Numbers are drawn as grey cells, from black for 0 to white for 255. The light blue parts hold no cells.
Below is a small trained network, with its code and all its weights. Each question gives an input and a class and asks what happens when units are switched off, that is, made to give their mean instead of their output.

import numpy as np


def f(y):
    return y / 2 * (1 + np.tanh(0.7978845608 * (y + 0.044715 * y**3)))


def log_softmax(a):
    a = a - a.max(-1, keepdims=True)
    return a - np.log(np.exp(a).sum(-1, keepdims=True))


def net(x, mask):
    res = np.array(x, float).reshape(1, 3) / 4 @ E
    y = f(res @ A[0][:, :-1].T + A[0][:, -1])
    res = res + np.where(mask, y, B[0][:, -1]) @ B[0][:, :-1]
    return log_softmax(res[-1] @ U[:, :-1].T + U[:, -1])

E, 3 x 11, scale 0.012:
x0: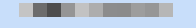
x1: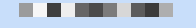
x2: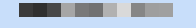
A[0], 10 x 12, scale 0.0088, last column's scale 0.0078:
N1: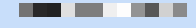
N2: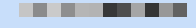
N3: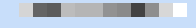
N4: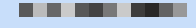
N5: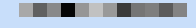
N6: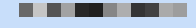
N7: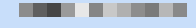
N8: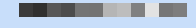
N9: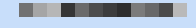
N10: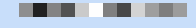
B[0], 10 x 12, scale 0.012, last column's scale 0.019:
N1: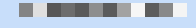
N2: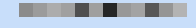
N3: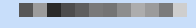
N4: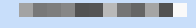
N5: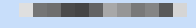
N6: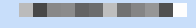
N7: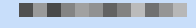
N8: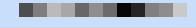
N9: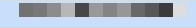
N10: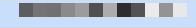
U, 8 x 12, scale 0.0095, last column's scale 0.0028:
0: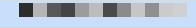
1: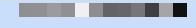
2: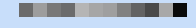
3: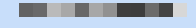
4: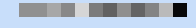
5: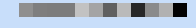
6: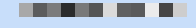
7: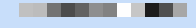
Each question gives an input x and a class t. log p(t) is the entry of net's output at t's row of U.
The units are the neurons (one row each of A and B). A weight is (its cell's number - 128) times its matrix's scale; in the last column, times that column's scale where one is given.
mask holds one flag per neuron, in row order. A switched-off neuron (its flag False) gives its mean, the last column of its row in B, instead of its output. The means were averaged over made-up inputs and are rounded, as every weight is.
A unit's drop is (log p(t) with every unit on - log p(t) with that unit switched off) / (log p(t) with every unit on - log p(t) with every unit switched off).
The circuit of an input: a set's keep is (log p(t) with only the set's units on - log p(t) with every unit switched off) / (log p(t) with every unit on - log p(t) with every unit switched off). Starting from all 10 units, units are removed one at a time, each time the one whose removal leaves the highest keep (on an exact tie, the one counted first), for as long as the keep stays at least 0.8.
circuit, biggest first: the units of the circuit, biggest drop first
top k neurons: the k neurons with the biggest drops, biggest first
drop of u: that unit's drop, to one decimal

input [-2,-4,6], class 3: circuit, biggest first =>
N8
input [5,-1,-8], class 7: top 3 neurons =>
N2; N8; N4
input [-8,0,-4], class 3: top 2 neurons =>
N1; N9
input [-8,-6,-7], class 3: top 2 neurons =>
N9; N1
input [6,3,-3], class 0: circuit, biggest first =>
N5; N6
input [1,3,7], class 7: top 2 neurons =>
N1; N10
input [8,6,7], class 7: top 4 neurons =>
N1; N10; N6; N4
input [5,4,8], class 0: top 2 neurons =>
N7; N5
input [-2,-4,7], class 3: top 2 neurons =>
N8; N3
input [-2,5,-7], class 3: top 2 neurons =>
N1; N5
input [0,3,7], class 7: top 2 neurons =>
N1; N10
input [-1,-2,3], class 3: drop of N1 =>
0.2
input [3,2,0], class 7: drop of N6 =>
-0.1
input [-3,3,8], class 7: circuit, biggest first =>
N1
